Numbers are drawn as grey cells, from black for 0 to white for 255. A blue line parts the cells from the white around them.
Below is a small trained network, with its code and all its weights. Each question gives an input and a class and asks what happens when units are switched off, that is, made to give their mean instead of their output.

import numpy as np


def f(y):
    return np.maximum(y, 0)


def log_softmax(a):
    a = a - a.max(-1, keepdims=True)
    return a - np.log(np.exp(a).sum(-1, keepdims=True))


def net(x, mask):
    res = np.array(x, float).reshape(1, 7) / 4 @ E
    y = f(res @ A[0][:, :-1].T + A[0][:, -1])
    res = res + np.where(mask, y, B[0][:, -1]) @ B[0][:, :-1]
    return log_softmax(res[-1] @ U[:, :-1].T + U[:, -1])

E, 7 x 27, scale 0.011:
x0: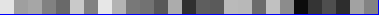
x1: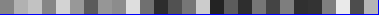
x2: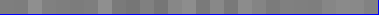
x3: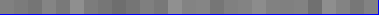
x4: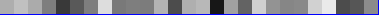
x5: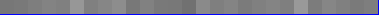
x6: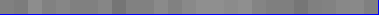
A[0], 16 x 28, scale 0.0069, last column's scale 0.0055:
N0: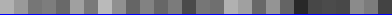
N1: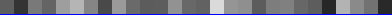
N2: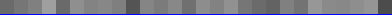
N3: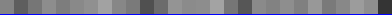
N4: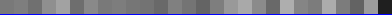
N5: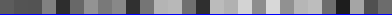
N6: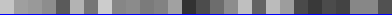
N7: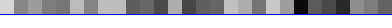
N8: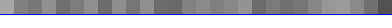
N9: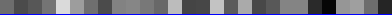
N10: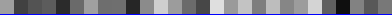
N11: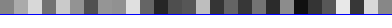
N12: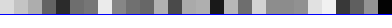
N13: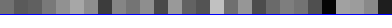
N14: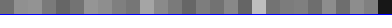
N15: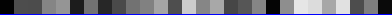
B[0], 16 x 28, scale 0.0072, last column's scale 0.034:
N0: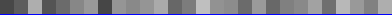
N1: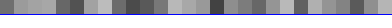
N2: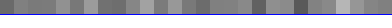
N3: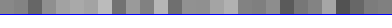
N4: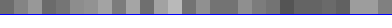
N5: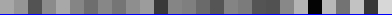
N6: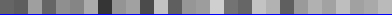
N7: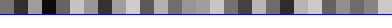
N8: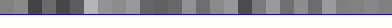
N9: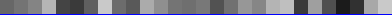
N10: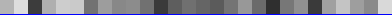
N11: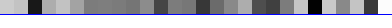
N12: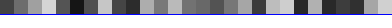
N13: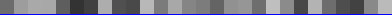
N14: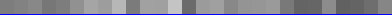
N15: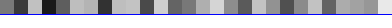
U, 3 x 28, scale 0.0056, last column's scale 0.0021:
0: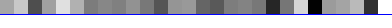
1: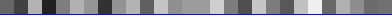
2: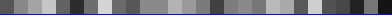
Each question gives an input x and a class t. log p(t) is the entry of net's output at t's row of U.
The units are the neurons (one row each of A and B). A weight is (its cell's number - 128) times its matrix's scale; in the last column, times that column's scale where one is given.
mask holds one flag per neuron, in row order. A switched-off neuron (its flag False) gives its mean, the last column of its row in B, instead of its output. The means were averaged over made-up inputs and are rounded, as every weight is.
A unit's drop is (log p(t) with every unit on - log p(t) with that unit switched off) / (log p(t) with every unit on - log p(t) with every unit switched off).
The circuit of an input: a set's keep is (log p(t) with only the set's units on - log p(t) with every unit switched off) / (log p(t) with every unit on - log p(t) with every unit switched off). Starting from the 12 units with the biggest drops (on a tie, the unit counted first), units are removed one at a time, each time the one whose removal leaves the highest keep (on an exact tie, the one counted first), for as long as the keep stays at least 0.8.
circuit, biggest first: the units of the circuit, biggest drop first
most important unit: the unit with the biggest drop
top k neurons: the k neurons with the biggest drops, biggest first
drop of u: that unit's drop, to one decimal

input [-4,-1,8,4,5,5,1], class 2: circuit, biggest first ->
(N12)
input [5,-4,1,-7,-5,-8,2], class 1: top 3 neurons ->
(N7 N11 N12)
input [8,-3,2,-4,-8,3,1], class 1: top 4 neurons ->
(N7 N6 N12 N0)
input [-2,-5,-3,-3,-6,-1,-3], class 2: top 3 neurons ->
(N11 N9 N13)
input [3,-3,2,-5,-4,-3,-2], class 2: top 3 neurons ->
(N11 N15 N9)
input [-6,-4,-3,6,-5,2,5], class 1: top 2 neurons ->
(N15 N11)
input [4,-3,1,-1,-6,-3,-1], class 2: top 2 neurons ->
(N9 N15)
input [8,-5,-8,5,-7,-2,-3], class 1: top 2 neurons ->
(N7 N6)
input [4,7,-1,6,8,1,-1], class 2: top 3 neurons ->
(N12 N10 N5)
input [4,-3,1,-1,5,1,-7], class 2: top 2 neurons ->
(N12 N15)
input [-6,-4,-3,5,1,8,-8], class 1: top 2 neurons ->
(N15 N11)
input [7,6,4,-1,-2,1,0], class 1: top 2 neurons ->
(N7 N6)
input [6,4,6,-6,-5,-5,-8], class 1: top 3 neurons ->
(N7 N6 N12)
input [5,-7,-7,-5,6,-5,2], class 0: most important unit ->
N10
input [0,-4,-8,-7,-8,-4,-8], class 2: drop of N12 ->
0.0
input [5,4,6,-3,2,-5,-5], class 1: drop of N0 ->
0.1
